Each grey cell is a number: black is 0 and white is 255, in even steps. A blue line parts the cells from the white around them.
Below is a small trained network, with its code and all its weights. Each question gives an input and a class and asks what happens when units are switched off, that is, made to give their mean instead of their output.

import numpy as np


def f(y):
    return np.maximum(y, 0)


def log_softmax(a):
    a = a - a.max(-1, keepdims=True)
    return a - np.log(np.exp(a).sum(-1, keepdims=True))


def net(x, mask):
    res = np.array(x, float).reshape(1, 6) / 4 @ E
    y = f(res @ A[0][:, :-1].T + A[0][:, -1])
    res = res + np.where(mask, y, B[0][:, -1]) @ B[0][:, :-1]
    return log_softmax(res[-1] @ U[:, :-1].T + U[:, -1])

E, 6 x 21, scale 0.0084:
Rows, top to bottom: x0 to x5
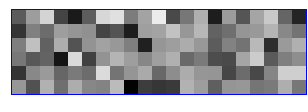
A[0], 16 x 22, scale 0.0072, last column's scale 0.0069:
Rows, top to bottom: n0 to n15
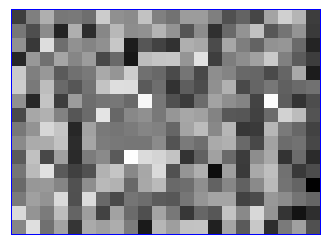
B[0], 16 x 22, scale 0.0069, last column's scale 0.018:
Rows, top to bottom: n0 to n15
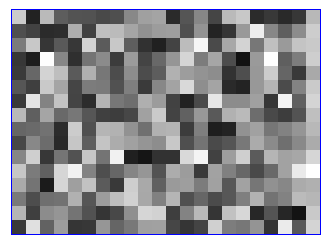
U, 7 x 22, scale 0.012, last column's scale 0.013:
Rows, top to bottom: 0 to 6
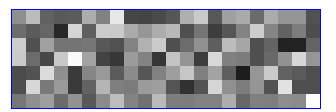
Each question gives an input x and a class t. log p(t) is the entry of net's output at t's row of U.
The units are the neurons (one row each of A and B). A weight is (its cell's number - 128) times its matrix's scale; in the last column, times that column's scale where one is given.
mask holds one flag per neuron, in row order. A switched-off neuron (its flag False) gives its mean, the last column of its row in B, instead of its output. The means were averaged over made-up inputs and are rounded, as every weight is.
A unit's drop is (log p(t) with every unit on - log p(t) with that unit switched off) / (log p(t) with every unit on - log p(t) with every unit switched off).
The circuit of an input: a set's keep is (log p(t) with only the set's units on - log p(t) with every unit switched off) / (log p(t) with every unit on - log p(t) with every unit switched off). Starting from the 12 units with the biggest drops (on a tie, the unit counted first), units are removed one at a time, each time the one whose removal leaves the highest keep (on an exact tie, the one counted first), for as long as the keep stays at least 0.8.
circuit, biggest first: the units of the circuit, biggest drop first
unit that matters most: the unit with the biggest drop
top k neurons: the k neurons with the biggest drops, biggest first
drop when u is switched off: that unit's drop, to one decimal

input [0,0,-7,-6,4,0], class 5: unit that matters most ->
n6
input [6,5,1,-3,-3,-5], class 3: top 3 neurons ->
n11; n12; n2
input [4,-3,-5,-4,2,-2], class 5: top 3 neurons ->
n6; n1; n3
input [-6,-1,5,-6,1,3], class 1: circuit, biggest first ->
n11; n13
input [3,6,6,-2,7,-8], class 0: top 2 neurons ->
n10; n14
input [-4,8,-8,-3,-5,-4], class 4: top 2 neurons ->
n3; n15
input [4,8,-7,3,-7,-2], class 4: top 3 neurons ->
n3; n0; n7
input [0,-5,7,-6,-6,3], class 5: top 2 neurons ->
n15; n1
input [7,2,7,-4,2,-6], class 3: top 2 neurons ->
n11; n12
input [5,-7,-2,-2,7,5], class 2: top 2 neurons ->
n0; n7
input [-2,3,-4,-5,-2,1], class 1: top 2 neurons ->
n15; n13
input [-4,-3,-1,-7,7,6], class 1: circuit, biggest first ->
n13; n8
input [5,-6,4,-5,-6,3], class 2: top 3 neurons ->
n14; n3; n1
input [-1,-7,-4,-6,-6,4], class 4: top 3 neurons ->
n5; n1; n4
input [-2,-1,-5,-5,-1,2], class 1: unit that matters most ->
n15
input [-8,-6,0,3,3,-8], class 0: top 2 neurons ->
n10; n11
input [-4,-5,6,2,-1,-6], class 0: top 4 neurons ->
n10; n6; n11; n3
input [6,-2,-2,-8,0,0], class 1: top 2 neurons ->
n8; n9
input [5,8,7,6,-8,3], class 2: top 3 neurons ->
n14; n5; n6
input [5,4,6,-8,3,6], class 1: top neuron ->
n8
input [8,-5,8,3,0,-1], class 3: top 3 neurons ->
n11; n12; n6
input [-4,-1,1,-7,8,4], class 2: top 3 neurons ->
n7; n0; n1
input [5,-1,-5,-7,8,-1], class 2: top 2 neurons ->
n0; n7
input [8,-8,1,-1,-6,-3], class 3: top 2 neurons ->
n11; n12
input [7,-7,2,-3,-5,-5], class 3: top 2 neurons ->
n11; n12
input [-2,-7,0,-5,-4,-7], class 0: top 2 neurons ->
n10; n3
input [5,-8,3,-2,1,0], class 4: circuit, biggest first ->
n5
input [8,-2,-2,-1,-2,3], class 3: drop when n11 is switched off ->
0.7
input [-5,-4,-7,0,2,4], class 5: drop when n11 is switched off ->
0.6
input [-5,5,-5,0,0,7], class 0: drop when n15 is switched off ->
0.0
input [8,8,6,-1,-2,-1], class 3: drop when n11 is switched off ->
1.6
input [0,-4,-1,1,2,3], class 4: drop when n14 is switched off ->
0.1
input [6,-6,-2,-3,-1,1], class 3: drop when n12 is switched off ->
0.3
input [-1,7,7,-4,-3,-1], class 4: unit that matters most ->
n3
